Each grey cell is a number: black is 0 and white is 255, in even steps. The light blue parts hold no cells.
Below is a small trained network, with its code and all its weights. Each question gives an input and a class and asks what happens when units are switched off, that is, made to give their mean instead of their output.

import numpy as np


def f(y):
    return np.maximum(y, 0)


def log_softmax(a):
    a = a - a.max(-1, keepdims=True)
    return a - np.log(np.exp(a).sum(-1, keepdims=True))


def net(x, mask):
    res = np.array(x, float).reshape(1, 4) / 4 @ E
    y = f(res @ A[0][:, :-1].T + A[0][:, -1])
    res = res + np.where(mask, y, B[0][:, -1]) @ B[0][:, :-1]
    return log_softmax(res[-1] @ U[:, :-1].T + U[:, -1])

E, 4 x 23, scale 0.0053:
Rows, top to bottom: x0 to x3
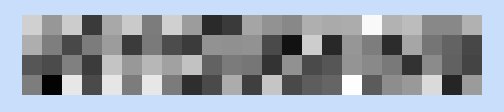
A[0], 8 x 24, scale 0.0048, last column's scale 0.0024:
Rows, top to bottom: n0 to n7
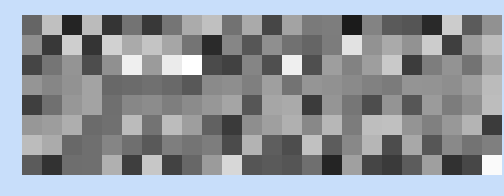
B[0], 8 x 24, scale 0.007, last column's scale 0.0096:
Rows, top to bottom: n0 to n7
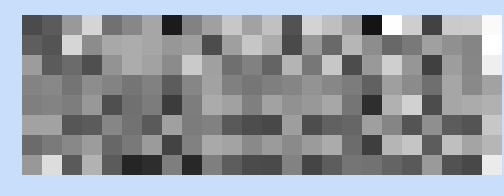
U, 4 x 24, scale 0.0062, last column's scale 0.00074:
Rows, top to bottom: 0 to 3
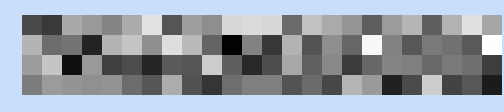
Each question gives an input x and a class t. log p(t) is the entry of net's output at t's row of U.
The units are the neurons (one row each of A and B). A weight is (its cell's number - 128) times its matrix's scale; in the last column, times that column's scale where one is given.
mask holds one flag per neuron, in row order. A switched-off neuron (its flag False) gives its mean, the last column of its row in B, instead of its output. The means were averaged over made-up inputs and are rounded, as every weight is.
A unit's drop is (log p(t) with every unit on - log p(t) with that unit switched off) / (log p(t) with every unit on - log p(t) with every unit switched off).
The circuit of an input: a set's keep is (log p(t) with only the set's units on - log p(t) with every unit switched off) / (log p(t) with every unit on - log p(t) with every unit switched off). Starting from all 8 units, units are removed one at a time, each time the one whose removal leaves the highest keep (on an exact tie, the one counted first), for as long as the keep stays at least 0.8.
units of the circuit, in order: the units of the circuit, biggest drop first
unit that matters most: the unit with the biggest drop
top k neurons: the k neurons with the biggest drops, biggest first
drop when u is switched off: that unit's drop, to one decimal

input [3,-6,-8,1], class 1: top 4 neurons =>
n0, n5, n7, n6
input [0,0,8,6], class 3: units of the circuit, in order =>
n7
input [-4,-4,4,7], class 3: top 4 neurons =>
n7, n0, n1, n6
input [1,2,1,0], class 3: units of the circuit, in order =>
n0, n2
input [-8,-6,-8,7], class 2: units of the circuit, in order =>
n0, n7
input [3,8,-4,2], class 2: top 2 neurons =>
n0, n1
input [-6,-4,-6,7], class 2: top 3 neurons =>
n7, n0, n4
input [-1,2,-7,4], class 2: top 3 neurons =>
n0, n1, n3
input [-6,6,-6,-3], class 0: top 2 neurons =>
n0, n5
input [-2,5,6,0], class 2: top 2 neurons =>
n1, n7
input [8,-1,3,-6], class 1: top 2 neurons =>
n5, n2
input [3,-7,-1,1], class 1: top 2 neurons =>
n0, n5
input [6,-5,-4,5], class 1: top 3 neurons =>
n0, n5, n6
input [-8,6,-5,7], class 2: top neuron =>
n7
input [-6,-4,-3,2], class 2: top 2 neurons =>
n1, n0
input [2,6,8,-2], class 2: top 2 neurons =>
n1, n7
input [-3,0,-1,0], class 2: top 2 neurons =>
n1, n0
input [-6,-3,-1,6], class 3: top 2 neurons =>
n7, n0
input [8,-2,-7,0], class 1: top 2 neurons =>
n0, n5
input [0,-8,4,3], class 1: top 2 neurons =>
n0, n2
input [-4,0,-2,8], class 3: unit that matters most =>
n7
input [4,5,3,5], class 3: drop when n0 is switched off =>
0.2
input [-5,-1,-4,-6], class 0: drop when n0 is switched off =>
0.4
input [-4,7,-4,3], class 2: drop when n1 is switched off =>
0.1
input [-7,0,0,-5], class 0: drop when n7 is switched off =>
0.0
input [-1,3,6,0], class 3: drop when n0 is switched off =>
0.2
